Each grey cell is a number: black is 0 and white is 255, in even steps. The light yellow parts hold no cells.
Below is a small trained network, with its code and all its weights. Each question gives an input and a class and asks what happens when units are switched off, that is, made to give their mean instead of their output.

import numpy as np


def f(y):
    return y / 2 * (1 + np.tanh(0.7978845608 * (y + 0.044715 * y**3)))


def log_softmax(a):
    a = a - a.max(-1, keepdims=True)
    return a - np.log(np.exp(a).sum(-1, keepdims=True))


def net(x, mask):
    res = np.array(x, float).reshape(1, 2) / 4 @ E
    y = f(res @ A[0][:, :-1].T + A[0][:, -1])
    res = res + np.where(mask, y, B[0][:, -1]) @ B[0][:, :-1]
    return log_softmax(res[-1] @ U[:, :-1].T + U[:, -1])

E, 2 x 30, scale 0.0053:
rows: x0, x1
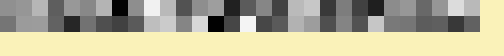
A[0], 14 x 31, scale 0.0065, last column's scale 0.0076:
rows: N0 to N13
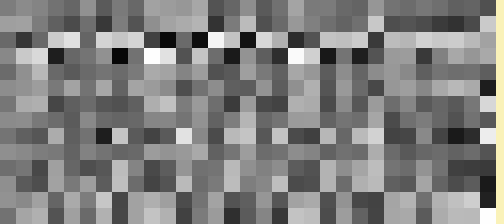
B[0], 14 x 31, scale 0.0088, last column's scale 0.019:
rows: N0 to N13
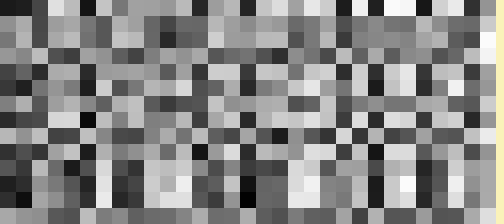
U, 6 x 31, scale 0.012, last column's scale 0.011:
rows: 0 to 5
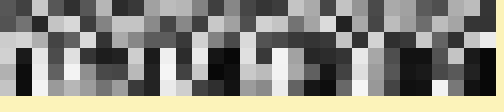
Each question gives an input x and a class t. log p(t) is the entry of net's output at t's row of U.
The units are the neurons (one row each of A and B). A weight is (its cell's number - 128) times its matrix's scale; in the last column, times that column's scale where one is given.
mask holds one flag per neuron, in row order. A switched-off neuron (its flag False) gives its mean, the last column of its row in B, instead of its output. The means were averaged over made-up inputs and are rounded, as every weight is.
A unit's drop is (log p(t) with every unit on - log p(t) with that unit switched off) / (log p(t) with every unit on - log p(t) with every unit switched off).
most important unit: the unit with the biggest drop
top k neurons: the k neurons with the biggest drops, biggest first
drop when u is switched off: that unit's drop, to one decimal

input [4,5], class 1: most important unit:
N6
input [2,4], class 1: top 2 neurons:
[N8; N4]
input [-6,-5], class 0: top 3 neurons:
[N11; N8; N10]
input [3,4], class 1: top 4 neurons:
[N8; N6; N4; N10]
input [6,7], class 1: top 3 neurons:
[N6; N4; N8]
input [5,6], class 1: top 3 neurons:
[N6; N8; N4]
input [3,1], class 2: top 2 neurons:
[N11; N10]
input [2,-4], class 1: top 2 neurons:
[N8; N3]
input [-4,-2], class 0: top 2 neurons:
[N11; N10]
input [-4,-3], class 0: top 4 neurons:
[N11; N10; N13; N6]
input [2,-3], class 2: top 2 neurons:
[N4; N0]
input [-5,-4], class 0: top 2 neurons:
[N11; N8]
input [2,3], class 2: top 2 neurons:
[N3; N2]
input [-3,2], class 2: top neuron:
[N12]
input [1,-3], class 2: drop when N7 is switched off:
0.3
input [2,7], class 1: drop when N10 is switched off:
0.0
